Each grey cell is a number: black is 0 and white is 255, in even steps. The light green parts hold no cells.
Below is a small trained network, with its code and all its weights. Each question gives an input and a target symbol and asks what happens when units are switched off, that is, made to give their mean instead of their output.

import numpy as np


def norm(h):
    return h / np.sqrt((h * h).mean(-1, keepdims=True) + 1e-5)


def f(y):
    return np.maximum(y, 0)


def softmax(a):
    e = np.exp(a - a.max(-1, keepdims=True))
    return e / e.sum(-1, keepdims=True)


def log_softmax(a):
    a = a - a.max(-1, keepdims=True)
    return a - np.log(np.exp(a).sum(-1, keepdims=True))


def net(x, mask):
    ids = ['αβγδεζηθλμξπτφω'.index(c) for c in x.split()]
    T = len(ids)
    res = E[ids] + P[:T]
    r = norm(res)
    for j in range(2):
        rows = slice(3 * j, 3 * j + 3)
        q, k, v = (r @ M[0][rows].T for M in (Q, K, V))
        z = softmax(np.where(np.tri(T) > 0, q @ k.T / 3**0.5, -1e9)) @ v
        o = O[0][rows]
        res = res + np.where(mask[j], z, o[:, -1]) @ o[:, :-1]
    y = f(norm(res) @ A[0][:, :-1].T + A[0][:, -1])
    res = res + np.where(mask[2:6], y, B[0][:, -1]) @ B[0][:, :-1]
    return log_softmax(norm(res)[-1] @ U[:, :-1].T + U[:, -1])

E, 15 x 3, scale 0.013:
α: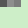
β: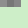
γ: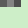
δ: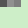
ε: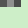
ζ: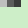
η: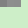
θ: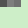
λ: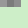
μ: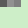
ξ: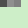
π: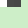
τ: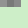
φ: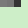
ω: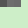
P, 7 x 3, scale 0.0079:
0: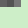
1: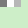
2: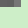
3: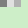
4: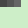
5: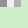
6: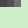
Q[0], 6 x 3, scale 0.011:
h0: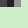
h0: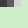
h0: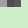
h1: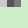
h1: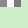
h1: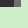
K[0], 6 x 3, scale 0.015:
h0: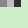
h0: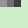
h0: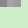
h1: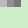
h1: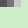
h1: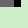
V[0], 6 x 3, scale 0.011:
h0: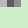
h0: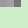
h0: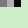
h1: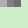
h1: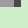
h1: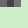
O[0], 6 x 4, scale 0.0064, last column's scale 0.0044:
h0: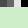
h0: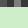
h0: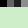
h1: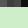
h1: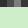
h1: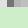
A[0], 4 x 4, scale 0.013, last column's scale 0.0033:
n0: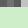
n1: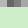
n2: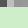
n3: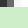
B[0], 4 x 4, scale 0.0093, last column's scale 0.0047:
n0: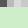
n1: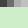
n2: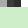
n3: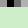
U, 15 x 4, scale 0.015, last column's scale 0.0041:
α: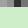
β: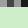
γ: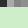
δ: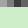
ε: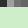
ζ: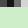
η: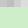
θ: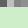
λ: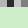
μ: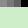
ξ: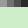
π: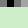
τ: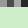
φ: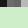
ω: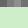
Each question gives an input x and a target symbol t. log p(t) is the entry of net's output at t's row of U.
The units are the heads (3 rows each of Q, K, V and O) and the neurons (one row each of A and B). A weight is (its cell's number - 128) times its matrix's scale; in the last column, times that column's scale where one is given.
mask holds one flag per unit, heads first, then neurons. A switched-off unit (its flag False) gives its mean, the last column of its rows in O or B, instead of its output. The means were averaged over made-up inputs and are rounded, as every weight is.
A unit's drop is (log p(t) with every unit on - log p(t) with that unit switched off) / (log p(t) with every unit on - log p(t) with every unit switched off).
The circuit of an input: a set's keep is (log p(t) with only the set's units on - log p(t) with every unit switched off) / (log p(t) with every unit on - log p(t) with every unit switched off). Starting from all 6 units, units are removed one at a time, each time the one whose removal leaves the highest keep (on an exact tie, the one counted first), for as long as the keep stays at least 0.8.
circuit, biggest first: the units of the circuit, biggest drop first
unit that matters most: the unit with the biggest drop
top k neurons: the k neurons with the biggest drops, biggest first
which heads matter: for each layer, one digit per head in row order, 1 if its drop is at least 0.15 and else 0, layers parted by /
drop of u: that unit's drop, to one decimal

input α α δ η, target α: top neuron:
n2
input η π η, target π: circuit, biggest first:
h0; n3
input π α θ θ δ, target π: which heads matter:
11
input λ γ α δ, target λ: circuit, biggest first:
h0; n3
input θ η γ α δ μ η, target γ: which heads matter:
10
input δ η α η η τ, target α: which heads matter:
01
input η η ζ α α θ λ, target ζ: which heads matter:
11
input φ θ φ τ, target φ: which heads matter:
11
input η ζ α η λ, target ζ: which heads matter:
10
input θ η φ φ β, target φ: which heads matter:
10
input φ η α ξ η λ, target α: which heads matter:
01
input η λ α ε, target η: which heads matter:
11
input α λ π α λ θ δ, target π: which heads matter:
10
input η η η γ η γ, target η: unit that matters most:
h0
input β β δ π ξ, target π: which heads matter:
10
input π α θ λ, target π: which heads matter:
11
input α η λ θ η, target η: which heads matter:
01
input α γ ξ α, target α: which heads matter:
00
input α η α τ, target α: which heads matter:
01
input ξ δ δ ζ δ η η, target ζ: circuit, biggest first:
h0
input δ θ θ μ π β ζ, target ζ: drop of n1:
0.1
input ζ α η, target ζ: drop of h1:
0.1
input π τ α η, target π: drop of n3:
0.2
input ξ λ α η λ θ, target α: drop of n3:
0.0
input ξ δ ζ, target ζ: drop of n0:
0.1
